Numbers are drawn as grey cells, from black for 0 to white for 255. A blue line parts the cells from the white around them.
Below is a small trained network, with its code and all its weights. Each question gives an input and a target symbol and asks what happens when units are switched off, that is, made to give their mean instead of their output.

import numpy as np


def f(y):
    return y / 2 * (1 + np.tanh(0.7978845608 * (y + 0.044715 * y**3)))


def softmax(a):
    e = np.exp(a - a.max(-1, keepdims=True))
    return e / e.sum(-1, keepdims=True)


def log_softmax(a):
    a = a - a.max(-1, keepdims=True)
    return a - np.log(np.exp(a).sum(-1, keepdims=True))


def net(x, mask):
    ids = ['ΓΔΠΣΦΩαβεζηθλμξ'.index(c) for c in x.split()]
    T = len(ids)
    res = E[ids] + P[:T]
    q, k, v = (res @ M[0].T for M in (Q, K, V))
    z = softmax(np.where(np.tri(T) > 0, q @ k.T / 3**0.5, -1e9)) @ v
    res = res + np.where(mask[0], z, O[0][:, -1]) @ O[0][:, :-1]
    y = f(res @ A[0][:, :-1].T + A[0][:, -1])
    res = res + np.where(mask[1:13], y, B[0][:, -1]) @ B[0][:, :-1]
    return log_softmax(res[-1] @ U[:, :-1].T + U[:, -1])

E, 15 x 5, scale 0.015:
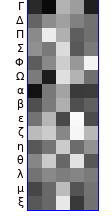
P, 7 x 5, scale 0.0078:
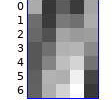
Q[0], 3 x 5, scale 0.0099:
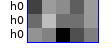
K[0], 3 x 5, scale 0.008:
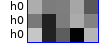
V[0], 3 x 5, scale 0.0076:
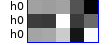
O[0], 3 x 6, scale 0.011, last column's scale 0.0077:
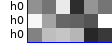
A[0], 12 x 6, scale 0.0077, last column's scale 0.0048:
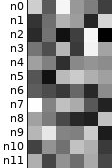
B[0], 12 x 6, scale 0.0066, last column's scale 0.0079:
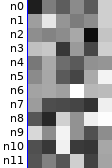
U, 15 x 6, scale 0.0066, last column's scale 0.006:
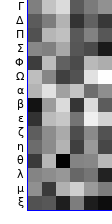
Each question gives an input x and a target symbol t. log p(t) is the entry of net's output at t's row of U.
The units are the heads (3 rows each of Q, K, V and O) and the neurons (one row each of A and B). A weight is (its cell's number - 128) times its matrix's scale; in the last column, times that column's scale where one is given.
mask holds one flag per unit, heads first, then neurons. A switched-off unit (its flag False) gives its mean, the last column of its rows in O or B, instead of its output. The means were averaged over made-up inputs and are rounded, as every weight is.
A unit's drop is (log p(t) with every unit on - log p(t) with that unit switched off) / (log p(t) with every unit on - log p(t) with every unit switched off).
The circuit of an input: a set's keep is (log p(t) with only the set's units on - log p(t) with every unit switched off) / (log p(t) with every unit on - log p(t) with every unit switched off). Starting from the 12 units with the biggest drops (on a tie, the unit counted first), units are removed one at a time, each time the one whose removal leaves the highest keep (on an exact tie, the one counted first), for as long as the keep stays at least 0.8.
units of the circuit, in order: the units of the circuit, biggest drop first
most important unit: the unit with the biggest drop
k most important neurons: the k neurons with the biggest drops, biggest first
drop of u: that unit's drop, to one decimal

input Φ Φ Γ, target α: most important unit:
h0
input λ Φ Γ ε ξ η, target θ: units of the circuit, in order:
h0, n3
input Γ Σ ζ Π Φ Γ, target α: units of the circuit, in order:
n1, n6
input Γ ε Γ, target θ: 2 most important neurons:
n5, n3
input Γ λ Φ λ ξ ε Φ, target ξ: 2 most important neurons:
n2, n3
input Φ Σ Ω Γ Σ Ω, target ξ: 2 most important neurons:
n7, n0
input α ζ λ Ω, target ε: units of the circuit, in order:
h0, n7, n5
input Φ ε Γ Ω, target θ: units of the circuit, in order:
n3, h0
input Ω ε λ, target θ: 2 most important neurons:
n8, n3
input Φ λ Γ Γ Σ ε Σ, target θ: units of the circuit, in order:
h0, n3
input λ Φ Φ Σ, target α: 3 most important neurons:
n1, n10, n5
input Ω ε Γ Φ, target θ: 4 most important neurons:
n3, n5, n2, n8
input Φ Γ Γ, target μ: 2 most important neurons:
n8, n6
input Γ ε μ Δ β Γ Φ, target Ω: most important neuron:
n3
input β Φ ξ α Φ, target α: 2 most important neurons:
n8, n9
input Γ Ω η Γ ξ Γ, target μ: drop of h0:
1.0
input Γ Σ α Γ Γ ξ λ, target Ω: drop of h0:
0.6
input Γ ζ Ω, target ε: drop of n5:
0.1
